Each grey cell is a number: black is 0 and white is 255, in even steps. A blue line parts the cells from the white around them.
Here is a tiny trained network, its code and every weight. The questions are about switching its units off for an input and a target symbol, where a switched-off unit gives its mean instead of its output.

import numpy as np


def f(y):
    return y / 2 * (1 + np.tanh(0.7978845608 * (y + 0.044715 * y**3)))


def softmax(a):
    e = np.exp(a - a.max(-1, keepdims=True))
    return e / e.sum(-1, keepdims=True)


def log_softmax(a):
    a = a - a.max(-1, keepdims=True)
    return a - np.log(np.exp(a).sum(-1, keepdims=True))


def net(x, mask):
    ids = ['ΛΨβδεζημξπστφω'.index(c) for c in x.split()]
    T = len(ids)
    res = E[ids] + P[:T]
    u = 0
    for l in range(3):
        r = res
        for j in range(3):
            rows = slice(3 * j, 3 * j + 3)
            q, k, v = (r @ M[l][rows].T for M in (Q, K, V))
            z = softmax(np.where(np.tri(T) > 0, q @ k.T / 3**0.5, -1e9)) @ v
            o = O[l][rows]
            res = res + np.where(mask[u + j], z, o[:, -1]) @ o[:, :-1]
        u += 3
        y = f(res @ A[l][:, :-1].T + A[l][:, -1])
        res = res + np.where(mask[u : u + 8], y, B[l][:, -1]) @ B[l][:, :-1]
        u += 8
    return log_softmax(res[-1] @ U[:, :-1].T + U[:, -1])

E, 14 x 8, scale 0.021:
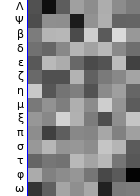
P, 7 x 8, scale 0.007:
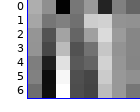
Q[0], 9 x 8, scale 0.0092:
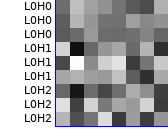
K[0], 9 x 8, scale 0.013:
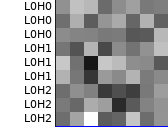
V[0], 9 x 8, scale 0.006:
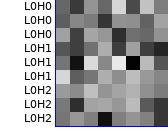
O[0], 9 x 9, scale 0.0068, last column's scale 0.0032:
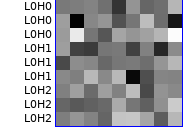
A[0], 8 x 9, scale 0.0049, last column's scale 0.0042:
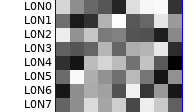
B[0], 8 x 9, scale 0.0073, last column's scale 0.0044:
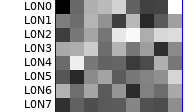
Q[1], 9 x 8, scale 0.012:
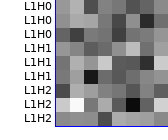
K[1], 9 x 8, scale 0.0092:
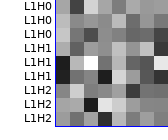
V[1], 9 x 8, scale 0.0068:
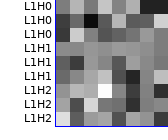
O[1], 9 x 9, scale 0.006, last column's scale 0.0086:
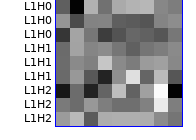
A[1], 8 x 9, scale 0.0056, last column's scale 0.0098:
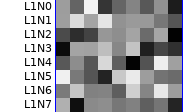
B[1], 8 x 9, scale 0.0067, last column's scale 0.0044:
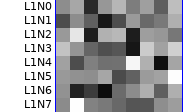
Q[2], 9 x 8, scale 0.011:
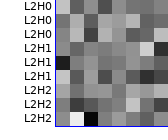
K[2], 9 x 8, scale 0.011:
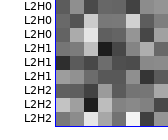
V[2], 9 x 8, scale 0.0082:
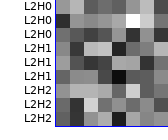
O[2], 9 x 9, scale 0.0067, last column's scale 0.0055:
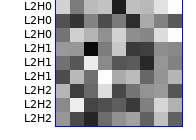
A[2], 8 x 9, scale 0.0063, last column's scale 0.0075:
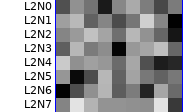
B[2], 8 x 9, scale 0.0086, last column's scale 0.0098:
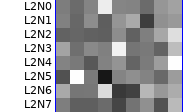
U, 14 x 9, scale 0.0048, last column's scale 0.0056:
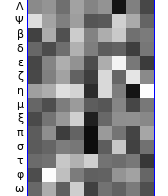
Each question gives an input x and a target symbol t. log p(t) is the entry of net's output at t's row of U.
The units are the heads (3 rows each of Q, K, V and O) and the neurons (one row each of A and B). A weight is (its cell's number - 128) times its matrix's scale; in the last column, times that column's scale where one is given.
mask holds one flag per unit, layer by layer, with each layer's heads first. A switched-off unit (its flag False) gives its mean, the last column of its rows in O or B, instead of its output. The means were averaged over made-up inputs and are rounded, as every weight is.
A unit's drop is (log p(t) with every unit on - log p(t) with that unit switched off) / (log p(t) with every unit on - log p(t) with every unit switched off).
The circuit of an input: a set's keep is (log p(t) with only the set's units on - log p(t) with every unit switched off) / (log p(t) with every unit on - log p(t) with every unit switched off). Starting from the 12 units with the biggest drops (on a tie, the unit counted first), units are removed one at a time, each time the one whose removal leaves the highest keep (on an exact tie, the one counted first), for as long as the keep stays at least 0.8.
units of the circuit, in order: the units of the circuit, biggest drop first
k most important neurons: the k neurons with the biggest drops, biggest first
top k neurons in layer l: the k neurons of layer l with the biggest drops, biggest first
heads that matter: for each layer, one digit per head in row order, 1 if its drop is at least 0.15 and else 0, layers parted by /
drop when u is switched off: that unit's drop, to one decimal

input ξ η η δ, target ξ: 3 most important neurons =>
(L2N6 L2N0 L0N7)
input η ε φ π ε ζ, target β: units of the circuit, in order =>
(L2H1 L0H2)
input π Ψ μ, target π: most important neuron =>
(L0N1)
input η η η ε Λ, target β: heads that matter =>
011 / 000 / 010
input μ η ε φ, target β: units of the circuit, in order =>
(L2H1 L0N2)
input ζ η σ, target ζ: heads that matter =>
001 / 011 / 001
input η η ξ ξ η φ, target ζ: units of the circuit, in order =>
(L1H1 L1H2 L0H1)
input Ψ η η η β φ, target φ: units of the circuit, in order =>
(L2H2 L0H1)
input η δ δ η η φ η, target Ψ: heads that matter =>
010 / 100 / 010
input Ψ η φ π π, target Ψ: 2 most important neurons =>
(L1N3 L2N3)
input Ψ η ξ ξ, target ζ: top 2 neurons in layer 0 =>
(L0N2 L0N7)
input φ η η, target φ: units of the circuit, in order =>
(L2H2 L0H1 L2H0)
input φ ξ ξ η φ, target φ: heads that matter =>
010 / 000 / 101
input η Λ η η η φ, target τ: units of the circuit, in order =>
(L0H1 L0N2)
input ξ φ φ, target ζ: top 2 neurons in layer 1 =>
(L1N6 L1N4)
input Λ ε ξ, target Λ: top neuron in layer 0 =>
(L0N1)
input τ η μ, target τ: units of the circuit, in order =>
(L1H0 L0H1 L2H0)
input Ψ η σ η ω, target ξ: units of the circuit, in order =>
(L1H2 L2N6)
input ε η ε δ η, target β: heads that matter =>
000 / 000 / 010
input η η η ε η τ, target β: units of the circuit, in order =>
(L2H1)
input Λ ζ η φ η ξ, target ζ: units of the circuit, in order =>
(L1H1 L2H2)
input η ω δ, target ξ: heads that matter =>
010 / 011 / 010
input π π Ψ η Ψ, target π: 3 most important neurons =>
(L0N1 L2N5 L0N0)
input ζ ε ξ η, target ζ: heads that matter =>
001 / 011 / 001
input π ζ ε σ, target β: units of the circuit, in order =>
(L2H1 L1H2)
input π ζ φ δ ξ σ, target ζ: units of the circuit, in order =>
(L1H2 L0H1)
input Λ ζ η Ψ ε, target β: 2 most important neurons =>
(L1N2 L0N1)
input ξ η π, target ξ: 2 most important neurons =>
(L2N6 L0N0)
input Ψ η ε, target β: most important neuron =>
(L2N3)
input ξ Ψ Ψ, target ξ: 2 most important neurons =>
(L1N6 L2N6)
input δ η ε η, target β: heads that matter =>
000 / 001 / 010
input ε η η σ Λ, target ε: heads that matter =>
011 / 101 / 110
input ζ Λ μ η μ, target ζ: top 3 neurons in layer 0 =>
(L0N0 L0N2 L0N1)
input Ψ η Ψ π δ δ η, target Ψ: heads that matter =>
111 / 011 / 111
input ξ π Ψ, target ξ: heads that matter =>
011 / 011 / 010
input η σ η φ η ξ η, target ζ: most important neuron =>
(L1N6)
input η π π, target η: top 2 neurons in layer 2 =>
(L2N2 L2N3)
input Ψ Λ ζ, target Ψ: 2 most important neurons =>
(L1N3 L2N3)
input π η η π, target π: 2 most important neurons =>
(L2N5 L0N1)
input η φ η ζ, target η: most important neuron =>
(L0N0)
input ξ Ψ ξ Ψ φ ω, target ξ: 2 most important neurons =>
(L2N6 L0N2)
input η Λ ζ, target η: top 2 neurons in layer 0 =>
(L0N0 L0N5)
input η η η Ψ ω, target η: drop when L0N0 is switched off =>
0.5
